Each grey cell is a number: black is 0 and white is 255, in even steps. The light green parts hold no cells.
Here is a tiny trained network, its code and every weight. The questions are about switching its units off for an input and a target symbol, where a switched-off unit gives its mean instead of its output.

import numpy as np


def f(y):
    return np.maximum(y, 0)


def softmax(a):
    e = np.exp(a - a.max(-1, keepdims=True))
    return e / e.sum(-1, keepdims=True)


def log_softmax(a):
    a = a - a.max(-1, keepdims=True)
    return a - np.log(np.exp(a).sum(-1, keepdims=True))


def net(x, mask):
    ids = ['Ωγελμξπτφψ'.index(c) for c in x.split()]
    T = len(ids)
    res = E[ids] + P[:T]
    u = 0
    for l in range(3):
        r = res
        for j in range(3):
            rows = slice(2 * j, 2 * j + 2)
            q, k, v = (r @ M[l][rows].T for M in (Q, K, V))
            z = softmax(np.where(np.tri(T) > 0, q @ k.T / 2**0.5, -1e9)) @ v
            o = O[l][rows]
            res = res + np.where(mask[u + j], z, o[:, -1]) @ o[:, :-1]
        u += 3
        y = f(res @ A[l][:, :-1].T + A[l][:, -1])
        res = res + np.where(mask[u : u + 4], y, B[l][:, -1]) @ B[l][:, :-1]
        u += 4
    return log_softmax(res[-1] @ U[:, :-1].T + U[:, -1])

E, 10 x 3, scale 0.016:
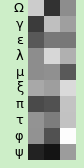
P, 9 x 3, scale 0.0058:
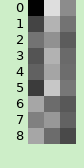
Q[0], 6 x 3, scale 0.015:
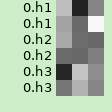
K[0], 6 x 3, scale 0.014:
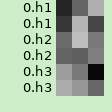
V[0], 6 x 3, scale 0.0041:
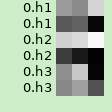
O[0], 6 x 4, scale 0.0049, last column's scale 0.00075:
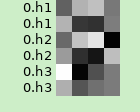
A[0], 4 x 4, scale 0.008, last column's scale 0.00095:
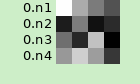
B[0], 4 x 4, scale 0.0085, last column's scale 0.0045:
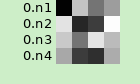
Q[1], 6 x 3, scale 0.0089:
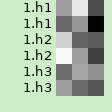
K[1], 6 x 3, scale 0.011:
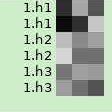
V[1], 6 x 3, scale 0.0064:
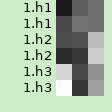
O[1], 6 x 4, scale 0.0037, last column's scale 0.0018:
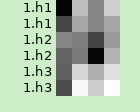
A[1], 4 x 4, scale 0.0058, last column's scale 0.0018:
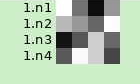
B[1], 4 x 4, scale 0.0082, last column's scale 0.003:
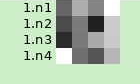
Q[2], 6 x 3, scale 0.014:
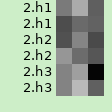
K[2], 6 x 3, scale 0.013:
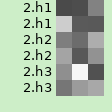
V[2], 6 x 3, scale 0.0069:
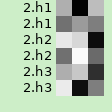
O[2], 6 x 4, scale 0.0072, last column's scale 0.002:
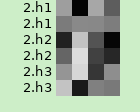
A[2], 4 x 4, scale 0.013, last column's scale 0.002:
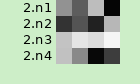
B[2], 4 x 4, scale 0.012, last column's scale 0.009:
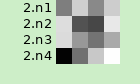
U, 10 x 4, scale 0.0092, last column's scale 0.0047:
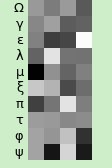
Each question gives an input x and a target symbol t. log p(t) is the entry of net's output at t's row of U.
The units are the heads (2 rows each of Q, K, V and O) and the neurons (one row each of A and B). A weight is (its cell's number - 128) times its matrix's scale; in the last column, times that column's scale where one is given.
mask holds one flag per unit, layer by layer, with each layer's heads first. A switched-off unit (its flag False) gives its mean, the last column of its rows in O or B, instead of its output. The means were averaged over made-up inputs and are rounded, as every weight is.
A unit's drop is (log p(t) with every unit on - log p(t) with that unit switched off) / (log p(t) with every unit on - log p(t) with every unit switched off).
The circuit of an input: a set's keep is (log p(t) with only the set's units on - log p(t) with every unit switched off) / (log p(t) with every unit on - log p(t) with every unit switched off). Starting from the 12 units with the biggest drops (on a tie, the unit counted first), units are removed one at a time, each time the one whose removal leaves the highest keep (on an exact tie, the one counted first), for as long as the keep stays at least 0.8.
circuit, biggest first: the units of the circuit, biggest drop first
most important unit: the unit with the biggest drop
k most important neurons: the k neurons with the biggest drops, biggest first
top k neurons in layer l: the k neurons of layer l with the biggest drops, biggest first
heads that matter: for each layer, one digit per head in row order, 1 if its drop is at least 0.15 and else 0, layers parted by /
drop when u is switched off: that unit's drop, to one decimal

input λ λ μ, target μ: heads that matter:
000 / 001 / 011
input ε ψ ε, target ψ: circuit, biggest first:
(2.h2 0.n3)
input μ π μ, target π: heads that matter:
000 / 000 / 010
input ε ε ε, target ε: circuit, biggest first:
(2.n2 2.n1 0.h2)
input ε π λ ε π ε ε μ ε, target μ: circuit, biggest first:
(2.n4 2.h3 0.n3)
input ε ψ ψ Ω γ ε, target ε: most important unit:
0.h2
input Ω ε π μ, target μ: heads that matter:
000 / 000 / 001
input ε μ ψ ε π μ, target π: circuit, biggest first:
(2.n4 2.h2 1.n3 2.n2)
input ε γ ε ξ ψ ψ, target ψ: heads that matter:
010 / 000 / 001
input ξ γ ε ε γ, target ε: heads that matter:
000 / 001 / 000
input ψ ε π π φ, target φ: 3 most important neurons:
(2.n1 2.n3 2.n4)
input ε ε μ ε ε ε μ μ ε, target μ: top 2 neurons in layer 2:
(2.n4 2.n3)
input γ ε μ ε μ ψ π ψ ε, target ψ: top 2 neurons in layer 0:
(0.n3 0.n2)
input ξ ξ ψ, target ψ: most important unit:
0.n3
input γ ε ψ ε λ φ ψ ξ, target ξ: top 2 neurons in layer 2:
(2.n4 2.n3)
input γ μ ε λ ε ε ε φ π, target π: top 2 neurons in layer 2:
(2.n2 2.n1)
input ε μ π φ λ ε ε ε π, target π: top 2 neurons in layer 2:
(2.n2 2.n3)
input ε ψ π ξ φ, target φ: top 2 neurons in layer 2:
(2.n1 2.n3)
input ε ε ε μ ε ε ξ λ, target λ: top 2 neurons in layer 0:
(0.n2 0.n1)
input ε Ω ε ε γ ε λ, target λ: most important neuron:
(2.n3)
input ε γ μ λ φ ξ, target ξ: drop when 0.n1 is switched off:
-0.1
